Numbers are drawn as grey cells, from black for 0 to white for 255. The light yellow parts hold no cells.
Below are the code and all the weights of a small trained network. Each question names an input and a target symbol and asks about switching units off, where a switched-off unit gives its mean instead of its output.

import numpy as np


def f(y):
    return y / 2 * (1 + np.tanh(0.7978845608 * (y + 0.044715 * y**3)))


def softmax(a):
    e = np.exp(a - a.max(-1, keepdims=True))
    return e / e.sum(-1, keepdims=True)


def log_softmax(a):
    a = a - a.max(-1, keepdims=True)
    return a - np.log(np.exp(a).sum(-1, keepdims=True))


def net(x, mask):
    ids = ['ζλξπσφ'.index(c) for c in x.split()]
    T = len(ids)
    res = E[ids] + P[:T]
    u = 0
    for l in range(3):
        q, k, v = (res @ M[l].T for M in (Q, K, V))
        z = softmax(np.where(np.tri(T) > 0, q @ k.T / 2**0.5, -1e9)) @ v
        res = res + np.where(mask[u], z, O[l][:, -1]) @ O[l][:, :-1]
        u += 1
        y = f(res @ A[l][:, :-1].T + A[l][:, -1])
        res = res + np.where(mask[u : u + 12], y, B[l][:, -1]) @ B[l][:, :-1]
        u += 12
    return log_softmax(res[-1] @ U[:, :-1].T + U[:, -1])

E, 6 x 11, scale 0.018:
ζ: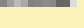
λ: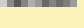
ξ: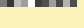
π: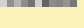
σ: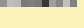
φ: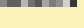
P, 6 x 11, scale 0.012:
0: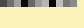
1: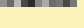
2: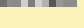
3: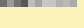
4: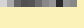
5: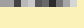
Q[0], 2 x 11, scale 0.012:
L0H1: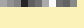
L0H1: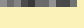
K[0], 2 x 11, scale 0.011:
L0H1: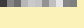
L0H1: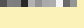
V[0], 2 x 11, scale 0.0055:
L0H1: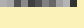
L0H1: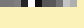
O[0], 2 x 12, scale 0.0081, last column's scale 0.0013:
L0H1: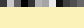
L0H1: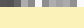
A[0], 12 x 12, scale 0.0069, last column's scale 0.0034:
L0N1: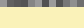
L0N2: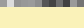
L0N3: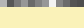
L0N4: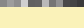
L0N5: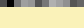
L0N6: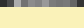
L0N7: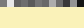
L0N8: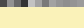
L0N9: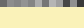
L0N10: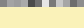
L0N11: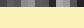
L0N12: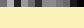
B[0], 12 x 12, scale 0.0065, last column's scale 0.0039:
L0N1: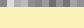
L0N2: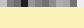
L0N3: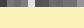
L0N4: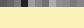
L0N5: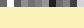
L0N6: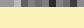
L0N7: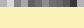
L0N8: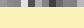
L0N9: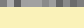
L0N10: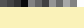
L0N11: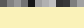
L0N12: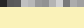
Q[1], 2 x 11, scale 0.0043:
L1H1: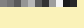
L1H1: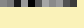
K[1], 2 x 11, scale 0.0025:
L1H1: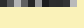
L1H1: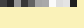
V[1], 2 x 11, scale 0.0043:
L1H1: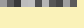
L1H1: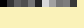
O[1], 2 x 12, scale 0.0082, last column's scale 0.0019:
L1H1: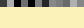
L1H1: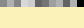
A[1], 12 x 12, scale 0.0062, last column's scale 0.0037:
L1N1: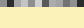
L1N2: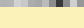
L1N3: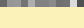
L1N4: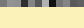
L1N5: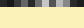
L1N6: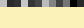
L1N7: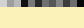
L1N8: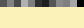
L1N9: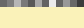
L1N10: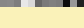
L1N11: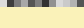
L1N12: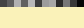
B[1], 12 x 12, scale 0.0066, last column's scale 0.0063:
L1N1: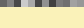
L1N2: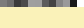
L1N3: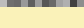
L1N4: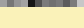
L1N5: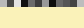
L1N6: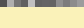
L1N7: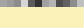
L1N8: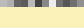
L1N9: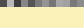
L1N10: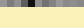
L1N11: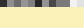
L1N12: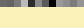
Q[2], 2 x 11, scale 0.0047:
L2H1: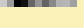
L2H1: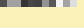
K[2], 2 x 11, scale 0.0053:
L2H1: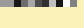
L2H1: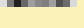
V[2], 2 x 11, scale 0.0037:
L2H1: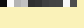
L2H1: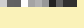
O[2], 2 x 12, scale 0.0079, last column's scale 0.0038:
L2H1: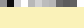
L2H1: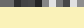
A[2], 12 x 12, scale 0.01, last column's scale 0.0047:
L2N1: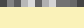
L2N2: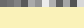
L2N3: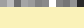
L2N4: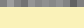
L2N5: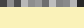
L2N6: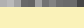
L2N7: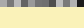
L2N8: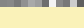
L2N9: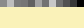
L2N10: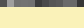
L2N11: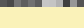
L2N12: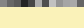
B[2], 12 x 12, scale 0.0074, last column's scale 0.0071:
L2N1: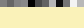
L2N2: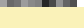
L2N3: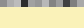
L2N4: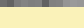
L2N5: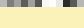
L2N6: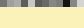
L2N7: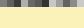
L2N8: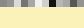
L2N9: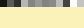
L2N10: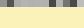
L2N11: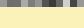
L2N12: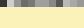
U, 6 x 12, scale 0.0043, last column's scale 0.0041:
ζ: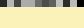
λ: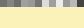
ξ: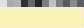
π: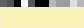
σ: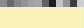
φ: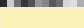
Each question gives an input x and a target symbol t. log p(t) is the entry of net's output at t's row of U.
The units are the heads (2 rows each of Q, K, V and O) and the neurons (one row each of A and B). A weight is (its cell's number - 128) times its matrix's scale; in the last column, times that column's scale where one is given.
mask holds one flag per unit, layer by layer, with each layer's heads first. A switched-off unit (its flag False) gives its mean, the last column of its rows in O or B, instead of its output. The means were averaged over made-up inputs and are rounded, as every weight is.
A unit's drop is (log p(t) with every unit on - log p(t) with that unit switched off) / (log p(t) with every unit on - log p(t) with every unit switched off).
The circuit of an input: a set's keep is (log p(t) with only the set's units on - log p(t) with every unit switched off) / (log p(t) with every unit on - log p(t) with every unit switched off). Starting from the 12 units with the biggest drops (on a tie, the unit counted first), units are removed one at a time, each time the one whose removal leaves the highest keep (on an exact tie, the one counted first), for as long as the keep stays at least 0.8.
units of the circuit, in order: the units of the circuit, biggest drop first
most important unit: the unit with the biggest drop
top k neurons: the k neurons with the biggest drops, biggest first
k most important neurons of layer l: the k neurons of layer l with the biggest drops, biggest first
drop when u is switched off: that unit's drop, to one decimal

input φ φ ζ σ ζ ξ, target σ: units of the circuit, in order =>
L2N10, L0N5
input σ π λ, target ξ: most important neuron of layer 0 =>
L0N2
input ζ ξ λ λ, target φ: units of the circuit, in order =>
L2H1, L2N12, L1H1
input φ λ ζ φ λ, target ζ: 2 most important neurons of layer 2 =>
L2N9, L2N6
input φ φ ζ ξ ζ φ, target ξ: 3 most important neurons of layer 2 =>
L2N1, L2N3, L2N5
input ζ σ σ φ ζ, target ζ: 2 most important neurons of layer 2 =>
L2N9, L2N6
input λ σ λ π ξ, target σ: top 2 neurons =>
L2N10, L1N12
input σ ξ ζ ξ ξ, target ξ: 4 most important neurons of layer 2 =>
L2N1, L2N3, L2N5, L2N8
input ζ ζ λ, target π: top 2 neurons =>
L2N7, L1N11
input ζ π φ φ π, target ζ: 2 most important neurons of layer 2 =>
L2N9, L2N6
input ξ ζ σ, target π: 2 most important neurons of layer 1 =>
L1N11, L1N2
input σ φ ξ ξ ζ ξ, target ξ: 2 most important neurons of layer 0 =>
L0N5, L0N6
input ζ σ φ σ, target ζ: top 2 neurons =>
L2N9, L0N7
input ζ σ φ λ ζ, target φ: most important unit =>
L0H1
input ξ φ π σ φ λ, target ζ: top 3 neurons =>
L2N9, L0N7, L2N6
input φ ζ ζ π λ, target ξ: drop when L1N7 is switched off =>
0.2
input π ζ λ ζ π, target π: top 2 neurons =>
L1N11, L2N7
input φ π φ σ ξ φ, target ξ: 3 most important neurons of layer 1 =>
L1N8, L1N2, L1N12
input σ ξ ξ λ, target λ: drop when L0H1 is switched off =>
0.3
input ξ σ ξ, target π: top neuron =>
L2N1
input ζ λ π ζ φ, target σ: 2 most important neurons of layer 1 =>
L1N5, L1N6
